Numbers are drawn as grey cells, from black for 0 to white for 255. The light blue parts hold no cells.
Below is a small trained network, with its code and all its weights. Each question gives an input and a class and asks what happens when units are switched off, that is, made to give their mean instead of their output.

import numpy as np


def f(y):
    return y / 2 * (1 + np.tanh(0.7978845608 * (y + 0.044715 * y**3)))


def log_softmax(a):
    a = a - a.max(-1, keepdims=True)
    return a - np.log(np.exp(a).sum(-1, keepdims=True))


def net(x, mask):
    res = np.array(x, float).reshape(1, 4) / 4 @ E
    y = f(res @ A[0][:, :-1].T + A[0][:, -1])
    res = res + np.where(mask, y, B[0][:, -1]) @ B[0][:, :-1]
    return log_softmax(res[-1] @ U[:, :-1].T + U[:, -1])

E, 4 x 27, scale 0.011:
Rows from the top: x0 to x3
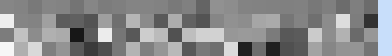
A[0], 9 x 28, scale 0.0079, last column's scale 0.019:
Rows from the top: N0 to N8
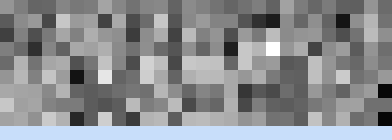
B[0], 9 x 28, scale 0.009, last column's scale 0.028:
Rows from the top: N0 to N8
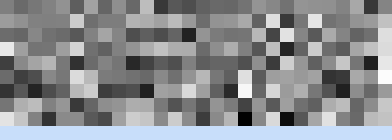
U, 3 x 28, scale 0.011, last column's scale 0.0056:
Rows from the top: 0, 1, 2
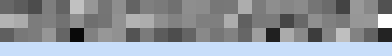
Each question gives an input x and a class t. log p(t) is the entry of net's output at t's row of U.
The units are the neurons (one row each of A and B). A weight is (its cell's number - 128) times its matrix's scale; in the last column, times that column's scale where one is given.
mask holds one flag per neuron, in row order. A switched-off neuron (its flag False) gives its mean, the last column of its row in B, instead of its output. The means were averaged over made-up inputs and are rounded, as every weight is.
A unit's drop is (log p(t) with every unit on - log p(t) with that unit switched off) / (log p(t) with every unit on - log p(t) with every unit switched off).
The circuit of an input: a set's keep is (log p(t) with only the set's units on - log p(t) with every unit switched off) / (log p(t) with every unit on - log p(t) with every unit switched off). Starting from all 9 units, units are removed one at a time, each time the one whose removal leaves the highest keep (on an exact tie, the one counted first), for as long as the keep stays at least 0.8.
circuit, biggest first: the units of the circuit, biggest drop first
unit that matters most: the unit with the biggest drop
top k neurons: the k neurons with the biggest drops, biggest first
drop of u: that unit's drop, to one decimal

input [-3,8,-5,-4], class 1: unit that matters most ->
N5
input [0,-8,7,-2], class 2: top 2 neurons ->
(N4, N2)
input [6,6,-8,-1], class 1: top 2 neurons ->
(N4, N5)
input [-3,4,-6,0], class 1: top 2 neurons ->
(N4, N2)
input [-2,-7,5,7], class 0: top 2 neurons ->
(N6, N5)
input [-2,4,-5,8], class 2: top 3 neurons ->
(N3, N7, N8)
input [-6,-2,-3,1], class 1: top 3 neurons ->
(N5, N4, N6)
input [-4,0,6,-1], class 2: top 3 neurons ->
(N4, N3, N1)
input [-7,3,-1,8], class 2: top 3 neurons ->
(N7, N3, N8)
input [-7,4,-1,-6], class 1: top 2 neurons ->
(N5, N3)
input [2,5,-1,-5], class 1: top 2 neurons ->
(N5, N3)
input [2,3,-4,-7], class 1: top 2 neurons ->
(N3, N5)
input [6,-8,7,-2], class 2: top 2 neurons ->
(N4, N2)
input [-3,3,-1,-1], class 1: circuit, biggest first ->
(N5)
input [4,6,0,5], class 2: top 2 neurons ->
(N3, N8)
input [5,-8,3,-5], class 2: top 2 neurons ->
(N2, N4)
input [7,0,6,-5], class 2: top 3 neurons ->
(N4, N2, N1)
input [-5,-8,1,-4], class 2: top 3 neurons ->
(N2, N5, N4)
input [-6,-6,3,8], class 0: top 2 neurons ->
(N6, N3)
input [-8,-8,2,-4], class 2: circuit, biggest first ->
(N2)
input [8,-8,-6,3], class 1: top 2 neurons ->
(N5, N1)
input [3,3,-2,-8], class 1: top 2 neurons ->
(N3, N5)
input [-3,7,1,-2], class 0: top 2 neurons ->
(N8, N7)
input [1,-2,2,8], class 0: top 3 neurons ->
(N6, N3, N5)
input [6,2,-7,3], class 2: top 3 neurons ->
(N3, N8, N1)
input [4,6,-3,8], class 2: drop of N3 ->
0.4
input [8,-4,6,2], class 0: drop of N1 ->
0.0
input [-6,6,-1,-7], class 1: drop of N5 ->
0.4
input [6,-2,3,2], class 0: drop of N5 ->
0.2
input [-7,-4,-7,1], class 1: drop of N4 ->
0.2
